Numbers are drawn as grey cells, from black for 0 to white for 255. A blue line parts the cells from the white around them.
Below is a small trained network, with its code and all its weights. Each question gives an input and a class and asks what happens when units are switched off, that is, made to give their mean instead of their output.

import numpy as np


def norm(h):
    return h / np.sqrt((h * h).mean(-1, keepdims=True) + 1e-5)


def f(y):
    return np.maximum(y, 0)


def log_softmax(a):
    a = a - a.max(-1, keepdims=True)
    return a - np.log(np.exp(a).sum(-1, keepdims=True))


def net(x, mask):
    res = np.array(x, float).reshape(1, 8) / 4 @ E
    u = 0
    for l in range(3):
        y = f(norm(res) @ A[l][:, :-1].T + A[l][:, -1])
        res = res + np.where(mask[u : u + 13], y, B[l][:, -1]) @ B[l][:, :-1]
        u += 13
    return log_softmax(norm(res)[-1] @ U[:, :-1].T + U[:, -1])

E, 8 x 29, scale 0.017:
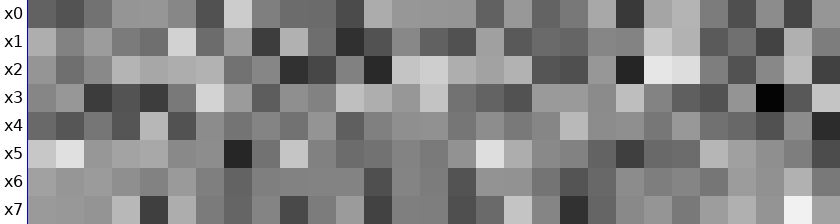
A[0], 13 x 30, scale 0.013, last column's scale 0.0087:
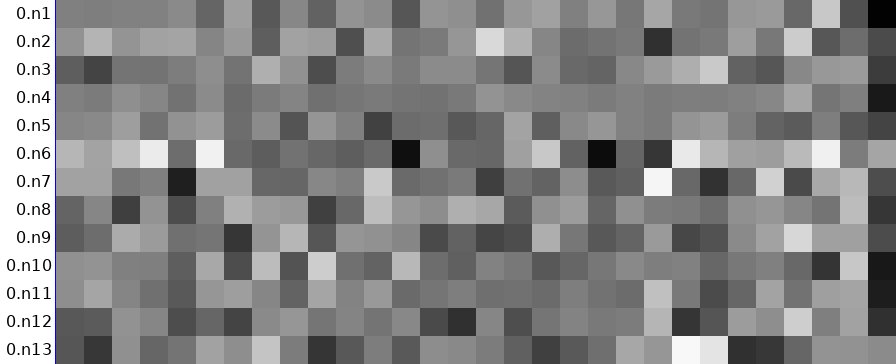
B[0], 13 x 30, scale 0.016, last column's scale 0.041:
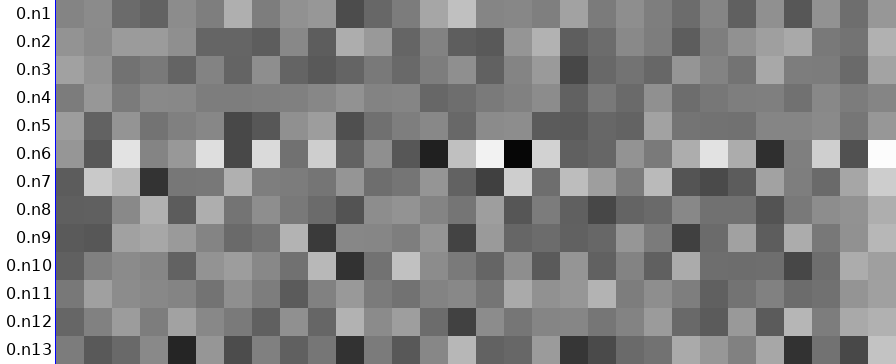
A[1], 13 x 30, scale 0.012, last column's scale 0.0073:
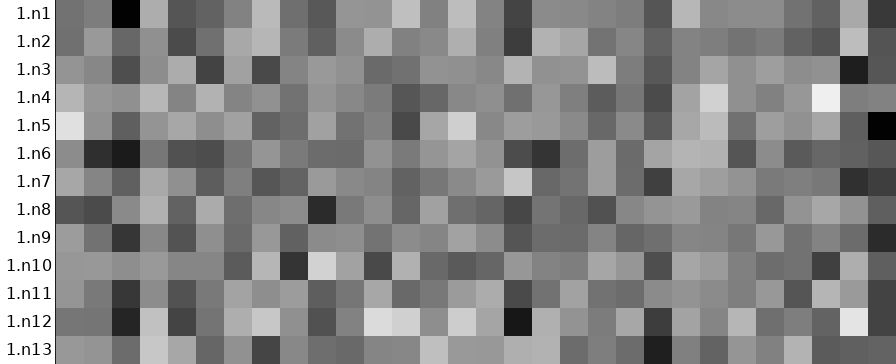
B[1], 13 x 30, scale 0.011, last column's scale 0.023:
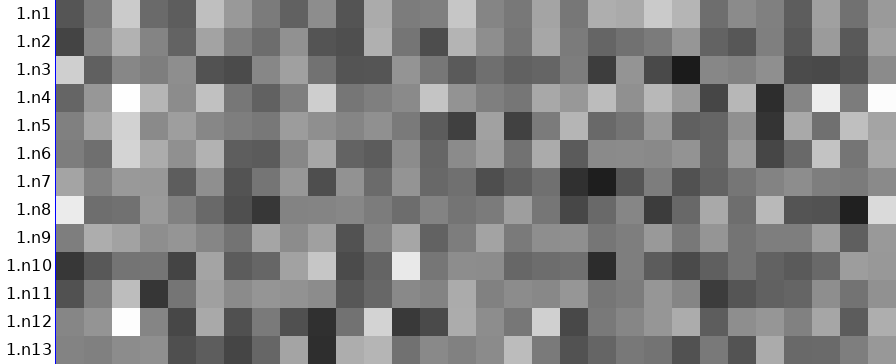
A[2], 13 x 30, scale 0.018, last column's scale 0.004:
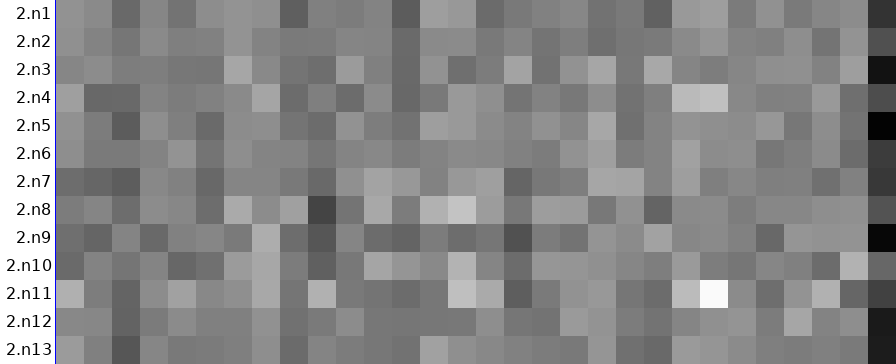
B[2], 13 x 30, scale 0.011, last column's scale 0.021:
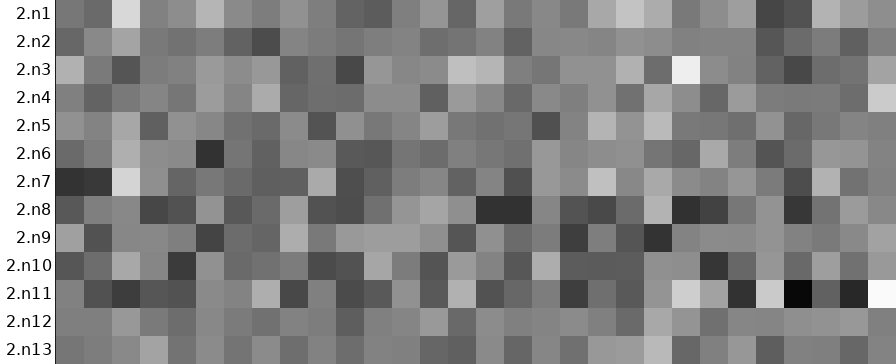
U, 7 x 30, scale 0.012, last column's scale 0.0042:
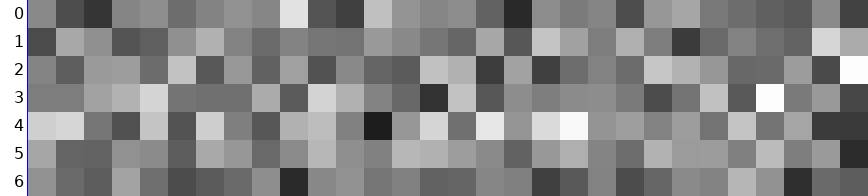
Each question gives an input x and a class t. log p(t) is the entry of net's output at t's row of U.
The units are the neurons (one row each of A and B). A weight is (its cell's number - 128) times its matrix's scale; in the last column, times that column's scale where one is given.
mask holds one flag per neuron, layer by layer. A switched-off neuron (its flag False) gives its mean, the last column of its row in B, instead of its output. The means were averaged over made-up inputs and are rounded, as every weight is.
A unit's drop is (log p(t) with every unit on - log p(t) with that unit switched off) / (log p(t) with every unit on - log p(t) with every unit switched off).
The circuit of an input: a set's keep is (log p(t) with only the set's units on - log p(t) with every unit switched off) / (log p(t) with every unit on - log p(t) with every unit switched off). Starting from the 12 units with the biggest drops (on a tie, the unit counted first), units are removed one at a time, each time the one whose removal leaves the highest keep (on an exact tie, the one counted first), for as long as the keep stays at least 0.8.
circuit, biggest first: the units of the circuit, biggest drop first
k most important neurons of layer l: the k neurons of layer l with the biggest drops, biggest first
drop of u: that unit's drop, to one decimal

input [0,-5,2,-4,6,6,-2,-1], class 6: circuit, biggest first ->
(0.n6 0.n2)
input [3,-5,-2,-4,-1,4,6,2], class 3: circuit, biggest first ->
(0.n9 0.n13)
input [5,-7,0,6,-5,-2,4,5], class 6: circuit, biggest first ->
(0.n6)
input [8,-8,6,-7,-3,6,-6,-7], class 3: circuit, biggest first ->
(0.n13 0.n6)
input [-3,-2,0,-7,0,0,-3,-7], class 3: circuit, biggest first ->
(0.n6 0.n13)
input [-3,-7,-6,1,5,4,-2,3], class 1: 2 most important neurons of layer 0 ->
(0.n6 0.n7)
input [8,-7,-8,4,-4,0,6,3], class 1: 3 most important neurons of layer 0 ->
(0.n6 0.n7 0.n10)
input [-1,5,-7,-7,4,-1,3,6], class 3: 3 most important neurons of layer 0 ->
(0.n9 0.n12 0.n13)
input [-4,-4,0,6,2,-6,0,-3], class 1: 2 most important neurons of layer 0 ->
(0.n6 0.n7)
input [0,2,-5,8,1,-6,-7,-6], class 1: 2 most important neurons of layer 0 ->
(0.n6 0.n10)
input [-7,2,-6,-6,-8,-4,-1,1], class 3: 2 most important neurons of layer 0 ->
(0.n9 0.n12)
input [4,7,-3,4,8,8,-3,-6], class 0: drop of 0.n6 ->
0.3
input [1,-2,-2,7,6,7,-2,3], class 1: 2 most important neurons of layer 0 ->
(0.n6 0.n2)
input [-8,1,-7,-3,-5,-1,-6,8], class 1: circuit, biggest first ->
(0.n7)
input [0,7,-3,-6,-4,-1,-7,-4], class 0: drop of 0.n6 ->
0.4
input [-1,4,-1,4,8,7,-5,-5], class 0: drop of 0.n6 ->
0.6
